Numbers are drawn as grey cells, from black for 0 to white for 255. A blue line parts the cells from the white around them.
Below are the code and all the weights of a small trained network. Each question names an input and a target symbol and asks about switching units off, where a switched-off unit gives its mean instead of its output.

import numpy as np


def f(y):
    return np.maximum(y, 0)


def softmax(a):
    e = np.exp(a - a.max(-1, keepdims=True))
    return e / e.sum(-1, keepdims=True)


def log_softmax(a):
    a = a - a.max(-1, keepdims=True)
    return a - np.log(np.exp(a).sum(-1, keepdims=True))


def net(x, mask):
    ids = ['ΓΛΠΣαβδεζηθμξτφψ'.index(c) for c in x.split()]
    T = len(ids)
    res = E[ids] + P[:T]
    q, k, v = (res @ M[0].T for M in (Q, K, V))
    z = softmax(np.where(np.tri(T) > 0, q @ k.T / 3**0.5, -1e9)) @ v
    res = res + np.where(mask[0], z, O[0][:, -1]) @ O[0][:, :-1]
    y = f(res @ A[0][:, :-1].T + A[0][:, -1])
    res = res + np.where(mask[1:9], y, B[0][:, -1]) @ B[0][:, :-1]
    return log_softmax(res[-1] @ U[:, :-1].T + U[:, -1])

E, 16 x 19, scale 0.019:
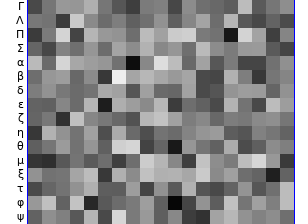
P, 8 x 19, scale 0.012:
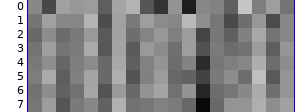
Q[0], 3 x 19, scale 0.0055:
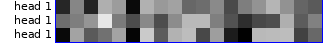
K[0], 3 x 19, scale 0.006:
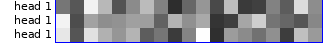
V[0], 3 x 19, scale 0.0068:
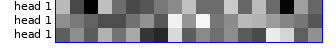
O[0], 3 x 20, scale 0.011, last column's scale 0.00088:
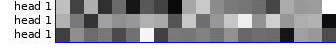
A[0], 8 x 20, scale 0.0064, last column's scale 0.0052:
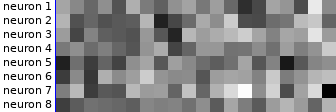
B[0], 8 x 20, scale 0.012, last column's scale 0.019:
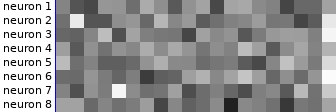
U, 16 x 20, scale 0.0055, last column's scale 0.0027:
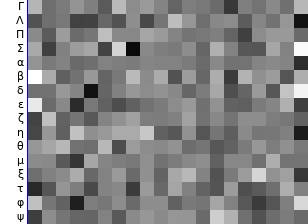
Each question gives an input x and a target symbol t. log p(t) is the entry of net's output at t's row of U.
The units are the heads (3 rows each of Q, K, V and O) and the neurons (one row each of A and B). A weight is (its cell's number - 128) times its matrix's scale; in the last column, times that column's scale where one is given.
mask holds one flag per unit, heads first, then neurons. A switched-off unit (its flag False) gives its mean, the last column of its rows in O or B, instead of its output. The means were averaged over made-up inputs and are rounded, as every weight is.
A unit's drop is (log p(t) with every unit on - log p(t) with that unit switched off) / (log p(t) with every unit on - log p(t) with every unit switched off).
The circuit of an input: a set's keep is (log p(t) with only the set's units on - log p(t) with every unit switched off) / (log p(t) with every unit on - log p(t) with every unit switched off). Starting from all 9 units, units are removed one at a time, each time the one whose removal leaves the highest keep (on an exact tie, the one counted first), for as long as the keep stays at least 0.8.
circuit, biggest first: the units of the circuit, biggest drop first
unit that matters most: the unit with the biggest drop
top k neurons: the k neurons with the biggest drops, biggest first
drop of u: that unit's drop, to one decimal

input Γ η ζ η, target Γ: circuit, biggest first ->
head 1; neuron 5; neuron 6
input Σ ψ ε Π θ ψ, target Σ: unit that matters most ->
neuron 2
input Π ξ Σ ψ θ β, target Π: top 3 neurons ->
neuron 6; neuron 5; neuron 7
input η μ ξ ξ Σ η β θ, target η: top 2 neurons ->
neuron 6; neuron 5
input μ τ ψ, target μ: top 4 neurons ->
neuron 2; neuron 7; neuron 5; neuron 3
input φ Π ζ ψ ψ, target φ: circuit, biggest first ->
head 1; neuron 3; neuron 2
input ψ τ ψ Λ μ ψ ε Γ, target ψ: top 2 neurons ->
neuron 6; neuron 5
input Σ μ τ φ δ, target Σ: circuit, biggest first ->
neuron 2; neuron 1
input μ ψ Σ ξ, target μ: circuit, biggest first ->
neuron 7; neuron 2; head 1
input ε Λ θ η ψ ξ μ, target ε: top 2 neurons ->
neuron 3; neuron 2
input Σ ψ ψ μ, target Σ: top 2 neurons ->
neuron 2; neuron 8
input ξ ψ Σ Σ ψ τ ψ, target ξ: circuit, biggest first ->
head 1; neuron 3
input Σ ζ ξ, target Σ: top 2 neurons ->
neuron 2; neuron 7
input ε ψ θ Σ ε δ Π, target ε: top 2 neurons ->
neuron 3; neuron 2
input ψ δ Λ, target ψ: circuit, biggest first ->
head 1; neuron 6
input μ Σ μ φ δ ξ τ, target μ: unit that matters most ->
neuron 7
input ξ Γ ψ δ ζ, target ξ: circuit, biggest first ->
neuron 3; head 1
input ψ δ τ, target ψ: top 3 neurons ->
neuron 6; neuron 5; neuron 3
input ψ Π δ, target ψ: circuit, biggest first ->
head 1; neuron 6; neuron 5
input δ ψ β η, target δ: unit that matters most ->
head 1
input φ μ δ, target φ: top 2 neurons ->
neuron 3; neuron 2
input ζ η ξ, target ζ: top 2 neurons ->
neuron 2; neuron 3
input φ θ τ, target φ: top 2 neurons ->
neuron 3; neuron 2
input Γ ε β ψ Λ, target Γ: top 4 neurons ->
neuron 5; neuron 6; neuron 2; neuron 3
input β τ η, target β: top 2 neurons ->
neuron 6; neuron 3
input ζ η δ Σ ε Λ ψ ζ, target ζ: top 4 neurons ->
neuron 2; neuron 3; neuron 6; neuron 7
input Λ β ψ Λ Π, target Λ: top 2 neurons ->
neuron 3; neuron 2
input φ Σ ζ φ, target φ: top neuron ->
neuron 3
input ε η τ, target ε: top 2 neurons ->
neuron 3; neuron 2
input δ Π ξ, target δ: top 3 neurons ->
neuron 6; neuron 5; neuron 7
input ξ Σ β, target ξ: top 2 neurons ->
neuron 3; neuron 6
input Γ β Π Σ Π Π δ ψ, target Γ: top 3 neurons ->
neuron 5; neuron 6; neuron 2
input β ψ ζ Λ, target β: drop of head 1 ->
0.9
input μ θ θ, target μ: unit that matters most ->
neuron 7
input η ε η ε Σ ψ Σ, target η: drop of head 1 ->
1.0
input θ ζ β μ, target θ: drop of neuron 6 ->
0.1
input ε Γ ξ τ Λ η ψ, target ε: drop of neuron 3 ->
0.2
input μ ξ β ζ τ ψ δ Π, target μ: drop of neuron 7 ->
1.8
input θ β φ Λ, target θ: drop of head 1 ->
1.2
